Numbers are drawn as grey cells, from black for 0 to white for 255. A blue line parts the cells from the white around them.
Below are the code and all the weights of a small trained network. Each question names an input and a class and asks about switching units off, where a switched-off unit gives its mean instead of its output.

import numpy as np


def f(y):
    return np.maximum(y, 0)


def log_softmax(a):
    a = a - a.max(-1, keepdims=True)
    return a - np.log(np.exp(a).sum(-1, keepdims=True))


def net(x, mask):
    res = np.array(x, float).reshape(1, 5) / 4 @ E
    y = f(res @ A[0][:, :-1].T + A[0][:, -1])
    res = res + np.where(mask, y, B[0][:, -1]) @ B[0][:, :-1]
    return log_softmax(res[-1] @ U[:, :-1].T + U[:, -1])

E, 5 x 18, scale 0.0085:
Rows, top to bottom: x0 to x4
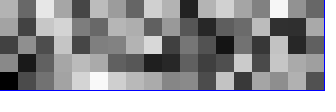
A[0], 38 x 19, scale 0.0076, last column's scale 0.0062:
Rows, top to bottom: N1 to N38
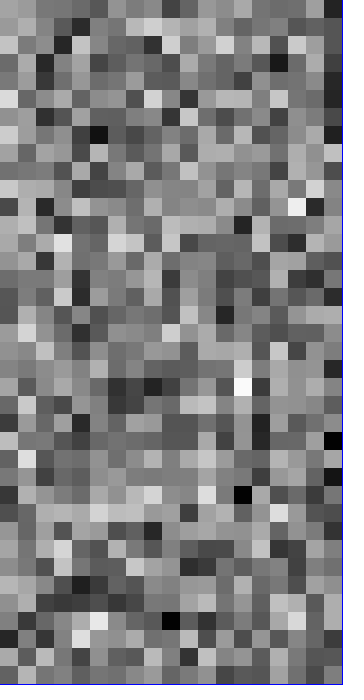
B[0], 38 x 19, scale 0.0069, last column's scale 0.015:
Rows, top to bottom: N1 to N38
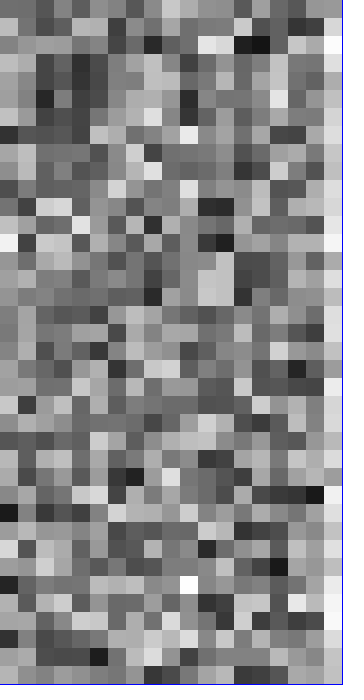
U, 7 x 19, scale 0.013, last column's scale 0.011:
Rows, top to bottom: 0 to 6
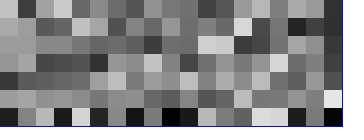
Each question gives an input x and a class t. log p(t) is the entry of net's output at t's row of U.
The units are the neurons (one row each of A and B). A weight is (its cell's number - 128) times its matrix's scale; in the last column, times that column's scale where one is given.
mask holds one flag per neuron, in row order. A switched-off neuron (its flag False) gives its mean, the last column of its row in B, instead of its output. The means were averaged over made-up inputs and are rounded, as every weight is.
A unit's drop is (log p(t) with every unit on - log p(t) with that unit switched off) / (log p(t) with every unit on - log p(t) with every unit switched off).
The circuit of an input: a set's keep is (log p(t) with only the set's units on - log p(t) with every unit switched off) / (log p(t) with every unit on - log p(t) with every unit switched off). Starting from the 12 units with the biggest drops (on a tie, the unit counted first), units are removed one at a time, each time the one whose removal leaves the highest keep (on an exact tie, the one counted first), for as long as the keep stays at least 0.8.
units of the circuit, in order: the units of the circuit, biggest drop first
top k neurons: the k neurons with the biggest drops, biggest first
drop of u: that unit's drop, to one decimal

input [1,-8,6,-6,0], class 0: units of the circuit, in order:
(N26)
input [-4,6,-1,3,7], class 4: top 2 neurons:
(N36 N34)
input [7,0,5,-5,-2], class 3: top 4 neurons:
(N37 N6 N20 N35)
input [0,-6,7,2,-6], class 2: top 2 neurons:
(N24 N16)
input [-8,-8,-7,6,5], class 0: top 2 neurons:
(N12 N23)
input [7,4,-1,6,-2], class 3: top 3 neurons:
(N6 N37 N28)
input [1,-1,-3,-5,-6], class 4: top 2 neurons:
(N33 N8)
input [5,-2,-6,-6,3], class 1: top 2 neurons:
(N28 N13)
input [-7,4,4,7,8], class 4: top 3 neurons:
(N36 N28 N13)
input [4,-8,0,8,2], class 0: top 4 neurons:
(N12 N34 N28 N23)
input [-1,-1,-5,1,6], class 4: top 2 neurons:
(N36 N29)
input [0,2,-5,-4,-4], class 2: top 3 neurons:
(N3 N35 N28)
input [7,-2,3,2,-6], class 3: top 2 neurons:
(N37 N6)
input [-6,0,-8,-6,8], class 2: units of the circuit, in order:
(N3)
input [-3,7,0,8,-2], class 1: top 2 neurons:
(N22 N35)
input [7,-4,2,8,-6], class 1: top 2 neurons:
(N22 N35)
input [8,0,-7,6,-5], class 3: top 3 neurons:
(N6 N37 N20)
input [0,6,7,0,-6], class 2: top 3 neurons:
(N24 N16 N34)
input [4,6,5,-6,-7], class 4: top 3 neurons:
(N33 N11 N8)
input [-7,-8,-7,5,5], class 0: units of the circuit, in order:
(N12)
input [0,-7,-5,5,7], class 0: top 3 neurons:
(N12 N33 N8)
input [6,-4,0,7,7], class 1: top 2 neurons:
(N35 N21)
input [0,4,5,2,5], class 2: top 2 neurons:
(N32 N34)
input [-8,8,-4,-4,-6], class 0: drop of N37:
0.1
